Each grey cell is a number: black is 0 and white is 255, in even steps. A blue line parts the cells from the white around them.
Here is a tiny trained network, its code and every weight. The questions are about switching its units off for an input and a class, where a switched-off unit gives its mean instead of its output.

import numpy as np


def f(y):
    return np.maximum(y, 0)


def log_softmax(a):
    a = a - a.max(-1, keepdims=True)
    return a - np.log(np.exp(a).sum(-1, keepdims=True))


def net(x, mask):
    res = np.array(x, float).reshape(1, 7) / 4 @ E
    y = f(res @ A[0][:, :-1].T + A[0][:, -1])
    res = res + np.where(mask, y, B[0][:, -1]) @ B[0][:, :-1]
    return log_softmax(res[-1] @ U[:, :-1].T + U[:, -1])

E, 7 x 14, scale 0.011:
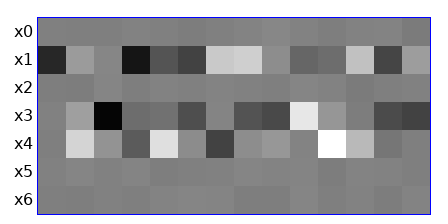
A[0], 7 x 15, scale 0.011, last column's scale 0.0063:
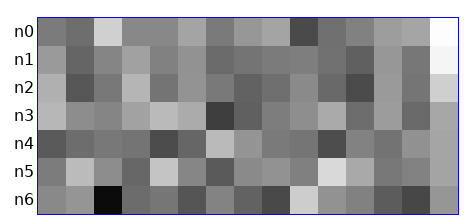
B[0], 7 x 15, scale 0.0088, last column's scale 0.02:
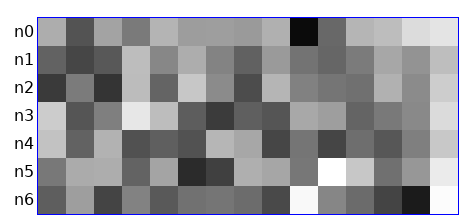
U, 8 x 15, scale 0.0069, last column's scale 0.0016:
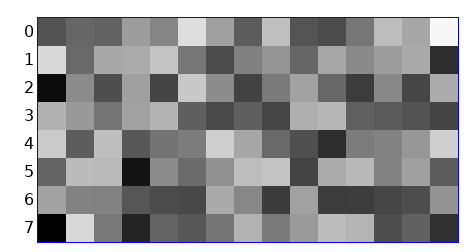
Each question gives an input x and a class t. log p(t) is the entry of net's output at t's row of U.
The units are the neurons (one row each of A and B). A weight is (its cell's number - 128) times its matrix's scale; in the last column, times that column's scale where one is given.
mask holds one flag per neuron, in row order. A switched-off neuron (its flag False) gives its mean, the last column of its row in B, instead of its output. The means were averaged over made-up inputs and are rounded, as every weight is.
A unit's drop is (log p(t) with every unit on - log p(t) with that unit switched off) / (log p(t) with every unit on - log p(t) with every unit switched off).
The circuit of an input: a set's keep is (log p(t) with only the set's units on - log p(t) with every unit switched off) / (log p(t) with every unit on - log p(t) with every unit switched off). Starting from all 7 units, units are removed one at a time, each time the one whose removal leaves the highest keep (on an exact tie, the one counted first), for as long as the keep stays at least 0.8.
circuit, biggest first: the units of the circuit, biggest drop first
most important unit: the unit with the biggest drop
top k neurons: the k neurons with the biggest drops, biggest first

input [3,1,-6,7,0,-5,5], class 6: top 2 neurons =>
(n5 n2)
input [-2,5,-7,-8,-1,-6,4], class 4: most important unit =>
n5
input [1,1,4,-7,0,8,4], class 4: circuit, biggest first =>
(n5 n2)
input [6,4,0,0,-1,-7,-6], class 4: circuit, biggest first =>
(n6 n5 n4)
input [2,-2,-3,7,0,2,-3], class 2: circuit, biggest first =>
(n5 n6)
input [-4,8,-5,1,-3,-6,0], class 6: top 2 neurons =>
(n0 n4)
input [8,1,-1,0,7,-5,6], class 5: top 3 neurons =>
(n6 n5 n1)
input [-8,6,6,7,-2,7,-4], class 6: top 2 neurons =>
(n5 n4)
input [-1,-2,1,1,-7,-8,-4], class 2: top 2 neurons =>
(n0 n2)
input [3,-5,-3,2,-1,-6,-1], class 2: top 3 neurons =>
(n2 n5 n0)
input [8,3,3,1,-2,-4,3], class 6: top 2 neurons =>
(n0 n5)
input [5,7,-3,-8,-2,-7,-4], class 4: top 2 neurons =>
(n5 n4)
